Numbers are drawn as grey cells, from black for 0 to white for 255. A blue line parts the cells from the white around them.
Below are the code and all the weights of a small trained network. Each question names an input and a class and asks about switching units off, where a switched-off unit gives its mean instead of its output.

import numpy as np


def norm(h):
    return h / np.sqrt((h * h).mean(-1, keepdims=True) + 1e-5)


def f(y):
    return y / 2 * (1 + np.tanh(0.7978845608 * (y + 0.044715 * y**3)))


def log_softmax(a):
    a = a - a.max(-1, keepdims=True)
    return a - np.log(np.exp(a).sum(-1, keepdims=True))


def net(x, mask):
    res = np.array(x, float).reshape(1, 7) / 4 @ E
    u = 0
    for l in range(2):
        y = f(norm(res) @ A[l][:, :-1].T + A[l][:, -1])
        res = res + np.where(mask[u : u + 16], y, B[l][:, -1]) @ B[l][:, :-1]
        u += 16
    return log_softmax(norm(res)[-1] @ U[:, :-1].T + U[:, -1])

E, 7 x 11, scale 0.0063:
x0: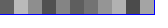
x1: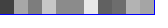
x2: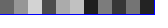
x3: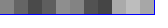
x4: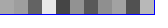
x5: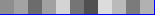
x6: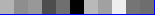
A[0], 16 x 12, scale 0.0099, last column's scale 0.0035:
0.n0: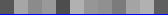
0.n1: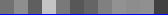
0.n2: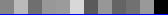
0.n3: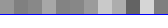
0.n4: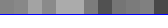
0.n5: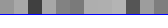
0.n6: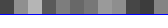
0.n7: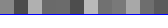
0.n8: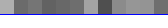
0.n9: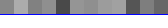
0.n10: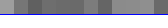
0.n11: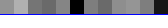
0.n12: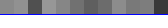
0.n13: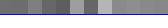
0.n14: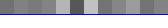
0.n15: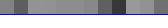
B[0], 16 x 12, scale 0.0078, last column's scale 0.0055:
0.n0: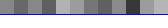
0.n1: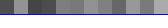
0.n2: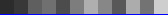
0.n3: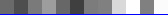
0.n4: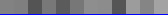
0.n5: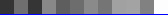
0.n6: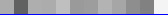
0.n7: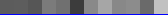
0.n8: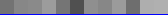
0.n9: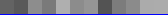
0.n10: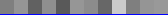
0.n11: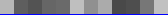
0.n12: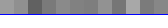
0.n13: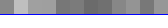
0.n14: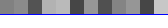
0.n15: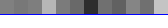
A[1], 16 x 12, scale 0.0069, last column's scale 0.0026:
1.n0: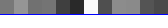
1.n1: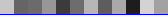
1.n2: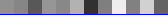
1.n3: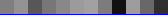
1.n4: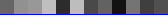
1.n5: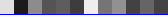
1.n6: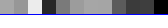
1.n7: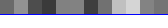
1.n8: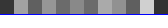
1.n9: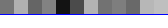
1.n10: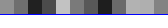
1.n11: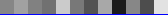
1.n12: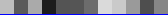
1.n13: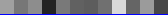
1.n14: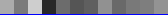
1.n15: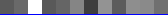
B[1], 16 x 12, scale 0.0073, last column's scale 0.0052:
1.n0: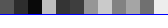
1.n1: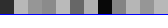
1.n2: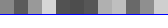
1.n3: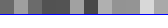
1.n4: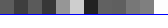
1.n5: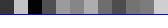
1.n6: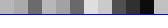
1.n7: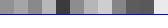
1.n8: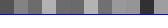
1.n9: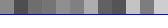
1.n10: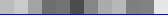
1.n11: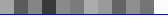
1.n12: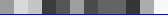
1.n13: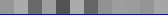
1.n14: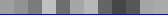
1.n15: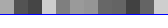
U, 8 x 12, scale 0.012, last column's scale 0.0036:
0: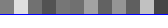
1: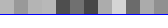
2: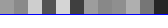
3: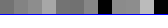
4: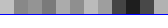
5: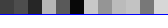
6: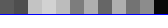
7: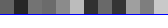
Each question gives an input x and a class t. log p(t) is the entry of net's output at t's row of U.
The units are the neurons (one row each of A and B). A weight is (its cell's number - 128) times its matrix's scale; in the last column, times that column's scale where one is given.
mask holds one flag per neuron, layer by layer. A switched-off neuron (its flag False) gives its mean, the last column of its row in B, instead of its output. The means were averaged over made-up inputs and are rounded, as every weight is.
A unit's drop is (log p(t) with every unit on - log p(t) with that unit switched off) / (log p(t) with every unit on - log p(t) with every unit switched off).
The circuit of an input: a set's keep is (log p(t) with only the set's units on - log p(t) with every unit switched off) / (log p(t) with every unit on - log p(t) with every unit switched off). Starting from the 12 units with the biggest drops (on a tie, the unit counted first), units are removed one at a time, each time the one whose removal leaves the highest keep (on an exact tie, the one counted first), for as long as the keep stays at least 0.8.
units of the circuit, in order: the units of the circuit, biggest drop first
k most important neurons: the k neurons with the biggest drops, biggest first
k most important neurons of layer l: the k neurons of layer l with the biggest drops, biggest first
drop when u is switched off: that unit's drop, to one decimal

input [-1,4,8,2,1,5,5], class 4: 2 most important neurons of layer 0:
(0.n3; 0.n5)
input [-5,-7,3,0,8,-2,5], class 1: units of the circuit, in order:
(0.n2; 0.n7)
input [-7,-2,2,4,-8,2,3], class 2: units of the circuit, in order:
(0.n5; 1.n12)
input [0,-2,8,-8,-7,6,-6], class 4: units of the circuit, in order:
(1.n6; 0.n3)
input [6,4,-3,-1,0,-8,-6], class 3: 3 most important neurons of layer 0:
(0.n0; 0.n2; 0.n11)
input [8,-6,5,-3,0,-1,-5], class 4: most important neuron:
(1.n6)
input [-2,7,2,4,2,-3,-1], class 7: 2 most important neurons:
(0.n15; 1.n4)
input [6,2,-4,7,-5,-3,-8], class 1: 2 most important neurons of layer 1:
(1.n10; 1.n5)
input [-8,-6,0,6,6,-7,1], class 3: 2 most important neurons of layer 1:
(1.n1; 1.n0)
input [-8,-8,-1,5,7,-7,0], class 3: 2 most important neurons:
(1.n1; 0.n3)
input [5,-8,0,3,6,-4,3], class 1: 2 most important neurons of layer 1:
(1.n2; 1.n13)
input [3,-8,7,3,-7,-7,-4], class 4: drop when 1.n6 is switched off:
0.2
